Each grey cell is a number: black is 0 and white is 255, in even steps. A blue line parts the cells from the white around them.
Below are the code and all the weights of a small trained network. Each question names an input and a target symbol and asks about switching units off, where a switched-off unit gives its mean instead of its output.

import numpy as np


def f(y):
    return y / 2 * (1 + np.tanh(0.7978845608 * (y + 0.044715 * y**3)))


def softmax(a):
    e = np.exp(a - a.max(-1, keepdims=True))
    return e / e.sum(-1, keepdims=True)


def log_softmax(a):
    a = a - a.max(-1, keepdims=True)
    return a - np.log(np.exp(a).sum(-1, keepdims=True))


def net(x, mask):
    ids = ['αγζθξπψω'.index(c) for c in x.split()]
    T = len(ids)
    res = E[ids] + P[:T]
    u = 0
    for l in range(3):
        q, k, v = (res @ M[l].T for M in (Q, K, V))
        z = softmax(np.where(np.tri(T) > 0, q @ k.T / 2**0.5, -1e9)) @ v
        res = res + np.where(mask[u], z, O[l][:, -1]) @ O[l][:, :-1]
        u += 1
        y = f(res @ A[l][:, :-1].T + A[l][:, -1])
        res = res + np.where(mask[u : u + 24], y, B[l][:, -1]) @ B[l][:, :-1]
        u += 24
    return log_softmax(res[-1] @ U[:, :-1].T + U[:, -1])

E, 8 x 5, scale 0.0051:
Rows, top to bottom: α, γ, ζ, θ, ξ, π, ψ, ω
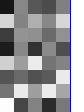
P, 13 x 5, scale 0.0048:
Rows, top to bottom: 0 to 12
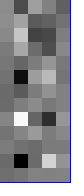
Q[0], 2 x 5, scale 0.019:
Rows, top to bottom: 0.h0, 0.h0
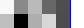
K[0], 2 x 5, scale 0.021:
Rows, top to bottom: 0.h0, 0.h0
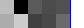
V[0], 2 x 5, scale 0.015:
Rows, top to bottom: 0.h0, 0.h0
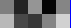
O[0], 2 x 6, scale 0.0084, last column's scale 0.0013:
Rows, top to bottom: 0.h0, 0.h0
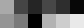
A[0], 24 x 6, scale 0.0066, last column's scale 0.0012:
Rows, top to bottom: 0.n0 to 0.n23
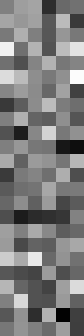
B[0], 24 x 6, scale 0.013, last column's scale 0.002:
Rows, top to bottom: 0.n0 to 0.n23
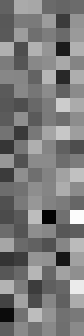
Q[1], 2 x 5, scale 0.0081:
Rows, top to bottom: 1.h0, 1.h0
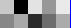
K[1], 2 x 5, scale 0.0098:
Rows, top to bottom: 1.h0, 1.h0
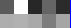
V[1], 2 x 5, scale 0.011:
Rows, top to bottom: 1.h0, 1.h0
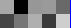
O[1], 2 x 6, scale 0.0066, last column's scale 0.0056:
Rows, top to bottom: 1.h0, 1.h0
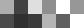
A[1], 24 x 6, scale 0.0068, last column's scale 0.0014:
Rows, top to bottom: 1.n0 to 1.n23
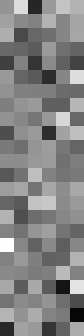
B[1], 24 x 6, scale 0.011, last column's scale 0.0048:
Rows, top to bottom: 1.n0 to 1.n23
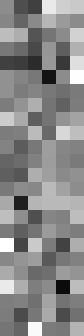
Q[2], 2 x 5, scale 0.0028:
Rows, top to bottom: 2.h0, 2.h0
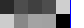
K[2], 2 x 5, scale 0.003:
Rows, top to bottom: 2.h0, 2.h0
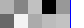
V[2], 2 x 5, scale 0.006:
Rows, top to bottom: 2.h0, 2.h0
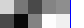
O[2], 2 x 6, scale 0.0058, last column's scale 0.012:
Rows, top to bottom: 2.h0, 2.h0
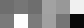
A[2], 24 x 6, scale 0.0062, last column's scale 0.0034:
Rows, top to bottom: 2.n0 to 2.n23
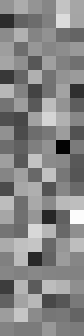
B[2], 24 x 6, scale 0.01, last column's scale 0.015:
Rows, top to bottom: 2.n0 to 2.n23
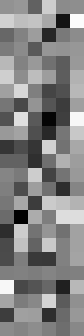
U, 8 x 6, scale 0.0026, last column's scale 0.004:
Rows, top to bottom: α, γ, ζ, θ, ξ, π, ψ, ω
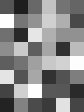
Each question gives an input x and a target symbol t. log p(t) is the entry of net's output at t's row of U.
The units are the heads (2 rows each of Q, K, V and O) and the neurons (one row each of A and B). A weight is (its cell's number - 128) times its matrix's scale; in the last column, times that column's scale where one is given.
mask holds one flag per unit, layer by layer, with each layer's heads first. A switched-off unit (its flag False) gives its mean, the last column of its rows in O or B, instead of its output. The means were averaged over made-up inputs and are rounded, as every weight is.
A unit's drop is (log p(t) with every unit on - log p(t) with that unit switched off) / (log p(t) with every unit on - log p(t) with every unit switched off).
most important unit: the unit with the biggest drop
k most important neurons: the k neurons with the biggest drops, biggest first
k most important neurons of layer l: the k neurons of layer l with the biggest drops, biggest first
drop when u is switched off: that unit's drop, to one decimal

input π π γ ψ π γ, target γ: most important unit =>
2.n8
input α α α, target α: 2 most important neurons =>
2.n10, 1.n4
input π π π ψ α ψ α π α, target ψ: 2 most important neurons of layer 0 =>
0.n18, 0.n20
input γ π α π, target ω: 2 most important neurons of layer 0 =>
0.n15, 0.n20
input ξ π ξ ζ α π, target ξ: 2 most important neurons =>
2.n8, 0.n5
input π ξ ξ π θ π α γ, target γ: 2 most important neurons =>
2.n8, 0.n15
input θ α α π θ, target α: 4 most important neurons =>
2.n10, 1.n4, 0.n0, 1.n0
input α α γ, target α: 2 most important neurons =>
2.n10, 0.n15
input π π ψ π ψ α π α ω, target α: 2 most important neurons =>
2.n10, 2.n15
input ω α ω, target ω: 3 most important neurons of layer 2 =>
2.n1, 2.n15, 2.n17
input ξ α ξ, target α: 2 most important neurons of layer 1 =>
1.n20, 1.n22
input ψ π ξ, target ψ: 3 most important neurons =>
0.n18, 2.n22, 1.n14
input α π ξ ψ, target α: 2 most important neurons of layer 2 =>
2.n10, 2.n6
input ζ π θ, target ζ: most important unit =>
0.h0
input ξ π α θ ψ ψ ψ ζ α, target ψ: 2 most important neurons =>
0.n18, 1.n23
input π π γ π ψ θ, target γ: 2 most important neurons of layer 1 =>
1.n8, 1.n4
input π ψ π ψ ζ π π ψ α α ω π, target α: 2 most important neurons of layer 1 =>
1.n4, 1.n9
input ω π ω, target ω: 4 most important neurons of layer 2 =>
2.n1, 2.n15, 2.n14, 2.n20
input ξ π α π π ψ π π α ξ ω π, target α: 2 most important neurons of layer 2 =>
2.n10, 2.n8
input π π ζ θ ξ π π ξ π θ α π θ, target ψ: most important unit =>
0.n22
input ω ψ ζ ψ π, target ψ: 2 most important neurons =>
2.n8, 0.n18
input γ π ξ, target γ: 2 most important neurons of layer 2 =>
2.n8, 2.n14
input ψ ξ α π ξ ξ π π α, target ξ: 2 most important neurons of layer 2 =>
2.n14, 2.n20
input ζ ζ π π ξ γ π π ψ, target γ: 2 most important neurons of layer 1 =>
1.n8, 1.n4
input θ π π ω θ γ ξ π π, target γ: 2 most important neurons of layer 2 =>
2.n14, 2.n1
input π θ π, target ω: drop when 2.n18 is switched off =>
0.3
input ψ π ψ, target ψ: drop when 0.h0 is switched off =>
1.1
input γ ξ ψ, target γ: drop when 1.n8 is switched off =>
0.2
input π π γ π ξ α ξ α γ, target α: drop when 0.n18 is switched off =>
0.1
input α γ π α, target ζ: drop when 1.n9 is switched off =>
0.1
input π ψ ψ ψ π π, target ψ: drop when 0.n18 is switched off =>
0.4
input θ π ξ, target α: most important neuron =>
2.n10
